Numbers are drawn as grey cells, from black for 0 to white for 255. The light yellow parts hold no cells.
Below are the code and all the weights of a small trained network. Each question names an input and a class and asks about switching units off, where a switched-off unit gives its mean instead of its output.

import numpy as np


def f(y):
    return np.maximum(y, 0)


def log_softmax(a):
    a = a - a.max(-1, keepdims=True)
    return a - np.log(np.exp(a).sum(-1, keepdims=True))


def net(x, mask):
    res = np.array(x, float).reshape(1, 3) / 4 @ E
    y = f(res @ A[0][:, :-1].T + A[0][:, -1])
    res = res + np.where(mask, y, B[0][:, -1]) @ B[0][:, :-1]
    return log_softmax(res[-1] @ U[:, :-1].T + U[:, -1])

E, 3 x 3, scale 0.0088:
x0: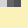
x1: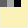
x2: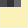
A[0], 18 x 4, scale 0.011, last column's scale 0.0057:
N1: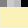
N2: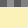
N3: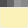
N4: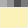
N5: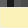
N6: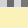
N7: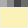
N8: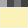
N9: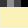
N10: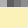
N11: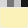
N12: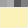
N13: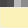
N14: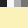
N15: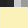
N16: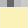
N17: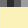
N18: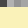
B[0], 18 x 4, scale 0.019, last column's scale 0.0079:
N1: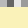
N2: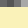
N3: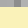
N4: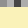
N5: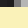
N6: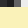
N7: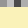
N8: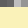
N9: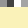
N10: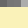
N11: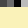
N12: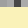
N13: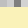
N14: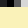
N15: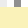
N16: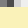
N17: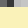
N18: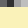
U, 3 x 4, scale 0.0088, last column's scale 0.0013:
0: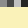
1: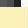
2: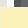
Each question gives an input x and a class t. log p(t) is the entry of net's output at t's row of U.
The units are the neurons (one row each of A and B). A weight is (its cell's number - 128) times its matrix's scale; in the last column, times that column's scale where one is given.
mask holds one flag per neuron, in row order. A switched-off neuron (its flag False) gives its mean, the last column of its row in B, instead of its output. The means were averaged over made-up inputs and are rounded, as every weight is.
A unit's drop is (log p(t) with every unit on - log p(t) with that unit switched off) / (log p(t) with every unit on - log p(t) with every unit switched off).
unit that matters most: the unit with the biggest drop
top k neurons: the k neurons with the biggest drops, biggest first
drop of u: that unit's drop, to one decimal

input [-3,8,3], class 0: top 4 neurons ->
(N9 N11 N6 N17)
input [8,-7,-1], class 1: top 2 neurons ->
(N11 N6)
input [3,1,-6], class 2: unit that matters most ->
N14
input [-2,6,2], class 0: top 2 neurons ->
(N9 N11)
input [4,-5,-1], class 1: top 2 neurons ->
(N11 N6)
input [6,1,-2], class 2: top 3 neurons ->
(N14 N6 N5)
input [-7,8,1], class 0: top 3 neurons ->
(N9 N11 N6)
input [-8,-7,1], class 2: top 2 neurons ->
(N15 N13)
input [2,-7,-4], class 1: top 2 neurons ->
(N11 N6)
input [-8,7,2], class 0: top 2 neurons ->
(N9 N11)
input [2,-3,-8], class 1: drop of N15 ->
0.1
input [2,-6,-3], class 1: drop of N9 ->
0.1
